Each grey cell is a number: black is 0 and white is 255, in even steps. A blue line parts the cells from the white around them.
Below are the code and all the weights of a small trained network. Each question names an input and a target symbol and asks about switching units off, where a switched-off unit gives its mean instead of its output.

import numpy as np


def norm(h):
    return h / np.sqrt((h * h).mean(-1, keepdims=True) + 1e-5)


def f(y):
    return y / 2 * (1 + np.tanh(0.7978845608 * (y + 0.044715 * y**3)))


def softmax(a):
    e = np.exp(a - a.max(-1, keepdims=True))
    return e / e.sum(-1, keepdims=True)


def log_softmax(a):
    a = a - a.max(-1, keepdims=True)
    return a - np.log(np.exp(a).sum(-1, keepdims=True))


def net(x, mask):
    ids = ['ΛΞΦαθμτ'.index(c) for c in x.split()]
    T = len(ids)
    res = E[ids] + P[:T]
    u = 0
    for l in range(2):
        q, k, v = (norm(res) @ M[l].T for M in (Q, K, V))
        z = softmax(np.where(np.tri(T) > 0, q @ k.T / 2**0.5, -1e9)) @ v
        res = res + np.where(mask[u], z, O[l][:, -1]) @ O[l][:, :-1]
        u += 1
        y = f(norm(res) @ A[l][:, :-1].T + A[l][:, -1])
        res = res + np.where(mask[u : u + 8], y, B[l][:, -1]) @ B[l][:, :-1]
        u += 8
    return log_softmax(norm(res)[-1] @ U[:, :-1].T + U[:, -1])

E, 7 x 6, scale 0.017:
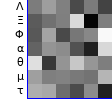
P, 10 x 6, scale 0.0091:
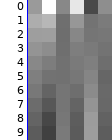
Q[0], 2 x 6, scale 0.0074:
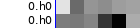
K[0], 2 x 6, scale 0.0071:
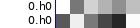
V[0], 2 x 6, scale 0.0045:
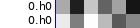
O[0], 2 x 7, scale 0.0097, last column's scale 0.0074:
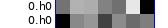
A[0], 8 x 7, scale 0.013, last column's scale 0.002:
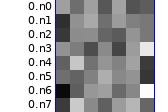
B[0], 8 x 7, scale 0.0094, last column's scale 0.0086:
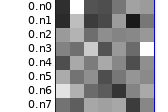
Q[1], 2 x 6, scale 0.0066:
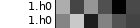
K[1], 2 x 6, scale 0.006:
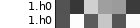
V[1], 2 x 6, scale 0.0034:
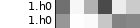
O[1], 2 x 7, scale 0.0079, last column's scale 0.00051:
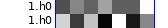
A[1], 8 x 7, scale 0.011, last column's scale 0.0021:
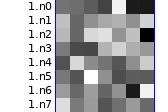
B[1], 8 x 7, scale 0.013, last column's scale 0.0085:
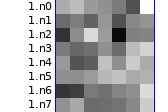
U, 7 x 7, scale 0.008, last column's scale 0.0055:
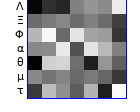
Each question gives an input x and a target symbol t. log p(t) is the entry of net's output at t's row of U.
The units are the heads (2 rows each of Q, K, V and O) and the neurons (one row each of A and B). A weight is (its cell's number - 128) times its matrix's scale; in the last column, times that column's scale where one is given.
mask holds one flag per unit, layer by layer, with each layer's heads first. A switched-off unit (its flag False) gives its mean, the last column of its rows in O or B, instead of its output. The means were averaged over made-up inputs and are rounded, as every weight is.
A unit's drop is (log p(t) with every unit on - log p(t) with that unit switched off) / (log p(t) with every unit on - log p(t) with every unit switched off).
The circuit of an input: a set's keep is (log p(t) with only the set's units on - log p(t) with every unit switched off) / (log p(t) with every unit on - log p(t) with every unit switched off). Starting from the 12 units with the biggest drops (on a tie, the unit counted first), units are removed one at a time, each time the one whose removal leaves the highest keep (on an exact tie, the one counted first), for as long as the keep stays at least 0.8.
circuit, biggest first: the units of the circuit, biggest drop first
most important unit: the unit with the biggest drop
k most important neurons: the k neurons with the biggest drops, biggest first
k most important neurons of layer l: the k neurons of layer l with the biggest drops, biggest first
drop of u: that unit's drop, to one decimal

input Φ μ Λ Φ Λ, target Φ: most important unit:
0.n0
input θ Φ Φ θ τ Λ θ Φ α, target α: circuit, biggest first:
0.h0; 1.n5; 0.n3
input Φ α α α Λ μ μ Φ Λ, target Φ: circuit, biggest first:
0.n0; 0.h0; 1.n4
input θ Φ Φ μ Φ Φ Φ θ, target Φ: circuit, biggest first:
0.h0; 1.n6; 0.n3
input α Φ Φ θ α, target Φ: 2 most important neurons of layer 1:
1.n6; 1.n5
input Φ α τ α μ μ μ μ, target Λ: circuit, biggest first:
1.h0; 1.n0
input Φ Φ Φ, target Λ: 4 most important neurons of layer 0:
0.n6; 0.n2; 0.n0; 0.n7
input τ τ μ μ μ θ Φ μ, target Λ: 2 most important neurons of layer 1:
1.n0; 1.n4
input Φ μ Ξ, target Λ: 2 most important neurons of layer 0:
0.n3; 0.n4
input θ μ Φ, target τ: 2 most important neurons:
1.n0; 0.n7
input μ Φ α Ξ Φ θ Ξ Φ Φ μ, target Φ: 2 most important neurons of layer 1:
1.n6; 1.n4
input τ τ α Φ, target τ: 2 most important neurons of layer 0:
0.n4; 0.n3
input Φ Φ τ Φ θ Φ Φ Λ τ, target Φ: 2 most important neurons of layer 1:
1.n4; 1.n6
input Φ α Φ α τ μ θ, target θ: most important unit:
0.h0
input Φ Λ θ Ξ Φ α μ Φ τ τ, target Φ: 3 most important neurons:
0.n0; 1.n4; 0.n3
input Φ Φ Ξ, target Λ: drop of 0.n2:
0.0
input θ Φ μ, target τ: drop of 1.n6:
0.1
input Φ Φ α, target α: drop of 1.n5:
0.4
